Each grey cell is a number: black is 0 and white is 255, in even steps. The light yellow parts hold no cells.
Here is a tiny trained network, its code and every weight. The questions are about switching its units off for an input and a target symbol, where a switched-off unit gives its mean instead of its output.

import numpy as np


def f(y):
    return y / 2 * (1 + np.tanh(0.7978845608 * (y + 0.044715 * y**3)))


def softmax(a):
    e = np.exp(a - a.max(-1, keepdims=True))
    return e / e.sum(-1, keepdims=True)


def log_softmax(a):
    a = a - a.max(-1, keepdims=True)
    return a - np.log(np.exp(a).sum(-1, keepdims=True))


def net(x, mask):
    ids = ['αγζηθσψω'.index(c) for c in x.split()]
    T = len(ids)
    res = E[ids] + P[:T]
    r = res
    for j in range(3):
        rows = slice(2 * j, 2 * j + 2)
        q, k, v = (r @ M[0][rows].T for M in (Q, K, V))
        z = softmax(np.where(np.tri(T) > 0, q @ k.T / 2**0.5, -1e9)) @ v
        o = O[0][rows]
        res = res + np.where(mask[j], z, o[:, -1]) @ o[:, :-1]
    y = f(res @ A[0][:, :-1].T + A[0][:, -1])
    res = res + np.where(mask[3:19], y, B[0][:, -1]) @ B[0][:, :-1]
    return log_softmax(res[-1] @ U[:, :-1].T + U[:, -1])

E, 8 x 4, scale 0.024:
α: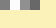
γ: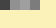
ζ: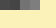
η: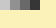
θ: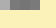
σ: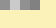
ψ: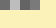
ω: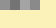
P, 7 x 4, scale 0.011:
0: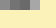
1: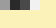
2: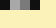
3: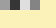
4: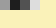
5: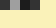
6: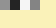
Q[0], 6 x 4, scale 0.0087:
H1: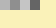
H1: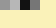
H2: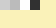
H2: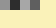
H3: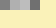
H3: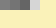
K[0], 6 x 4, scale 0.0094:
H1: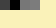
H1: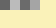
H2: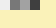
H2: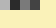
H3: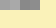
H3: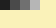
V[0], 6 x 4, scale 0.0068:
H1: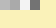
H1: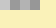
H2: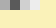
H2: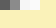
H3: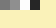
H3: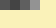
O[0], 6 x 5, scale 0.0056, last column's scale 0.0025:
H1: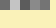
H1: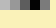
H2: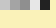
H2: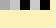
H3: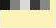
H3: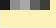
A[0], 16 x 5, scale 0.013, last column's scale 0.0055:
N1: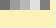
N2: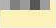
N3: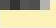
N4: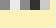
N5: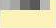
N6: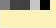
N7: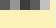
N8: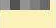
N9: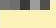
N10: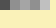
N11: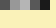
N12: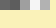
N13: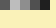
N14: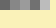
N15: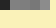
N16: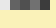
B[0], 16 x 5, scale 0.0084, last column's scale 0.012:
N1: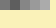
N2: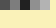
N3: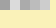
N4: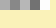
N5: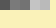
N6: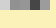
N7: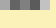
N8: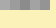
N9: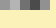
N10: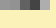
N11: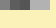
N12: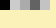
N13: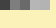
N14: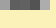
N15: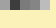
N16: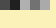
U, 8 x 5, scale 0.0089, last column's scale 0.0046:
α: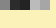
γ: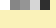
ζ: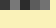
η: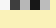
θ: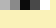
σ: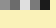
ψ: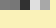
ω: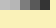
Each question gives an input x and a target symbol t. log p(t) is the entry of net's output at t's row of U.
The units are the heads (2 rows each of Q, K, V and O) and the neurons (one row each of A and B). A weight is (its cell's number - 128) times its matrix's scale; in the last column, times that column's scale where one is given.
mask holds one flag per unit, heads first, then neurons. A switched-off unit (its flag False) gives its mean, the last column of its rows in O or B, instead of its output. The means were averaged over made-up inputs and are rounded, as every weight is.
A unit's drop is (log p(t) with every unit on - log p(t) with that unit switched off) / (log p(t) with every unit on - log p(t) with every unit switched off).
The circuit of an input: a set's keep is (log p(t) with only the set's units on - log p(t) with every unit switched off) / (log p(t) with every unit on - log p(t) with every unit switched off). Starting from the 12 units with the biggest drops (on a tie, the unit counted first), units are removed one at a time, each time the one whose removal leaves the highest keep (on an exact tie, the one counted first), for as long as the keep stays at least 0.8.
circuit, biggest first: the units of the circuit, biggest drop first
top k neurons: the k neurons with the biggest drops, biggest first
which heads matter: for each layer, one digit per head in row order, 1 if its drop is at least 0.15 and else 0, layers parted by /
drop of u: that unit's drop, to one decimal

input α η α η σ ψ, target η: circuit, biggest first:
(N4; N7)
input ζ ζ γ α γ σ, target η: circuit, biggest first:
(N4)
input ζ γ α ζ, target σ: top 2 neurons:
(N12; N2)
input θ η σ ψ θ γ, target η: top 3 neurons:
(N7; N15; N2)
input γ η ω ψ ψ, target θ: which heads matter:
010
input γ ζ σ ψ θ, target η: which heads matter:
000
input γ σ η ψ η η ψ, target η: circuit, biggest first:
(H2; N12)
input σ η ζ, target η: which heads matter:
000
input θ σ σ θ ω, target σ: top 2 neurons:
(N12; N16)
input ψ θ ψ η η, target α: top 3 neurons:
(N2; N4; N16)
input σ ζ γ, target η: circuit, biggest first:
(N15; N12)
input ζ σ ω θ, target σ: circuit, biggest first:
(H1; N12; H2; N16)
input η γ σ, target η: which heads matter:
010
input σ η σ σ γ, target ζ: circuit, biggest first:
(N12)
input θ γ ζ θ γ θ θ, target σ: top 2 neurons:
(N12; N11)
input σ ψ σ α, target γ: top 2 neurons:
(N4; N12)
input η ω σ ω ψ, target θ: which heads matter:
000
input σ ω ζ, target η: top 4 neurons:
(N7; N15; N2; N5)
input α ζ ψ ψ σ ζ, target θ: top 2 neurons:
(N4; N16)
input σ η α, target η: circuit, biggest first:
(N4)
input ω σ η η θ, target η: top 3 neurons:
(N6; N16; N13)
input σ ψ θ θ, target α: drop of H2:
0.1
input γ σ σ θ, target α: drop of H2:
0.2
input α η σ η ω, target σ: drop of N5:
0.1
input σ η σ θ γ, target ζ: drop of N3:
0.2
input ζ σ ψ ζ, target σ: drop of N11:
0.1
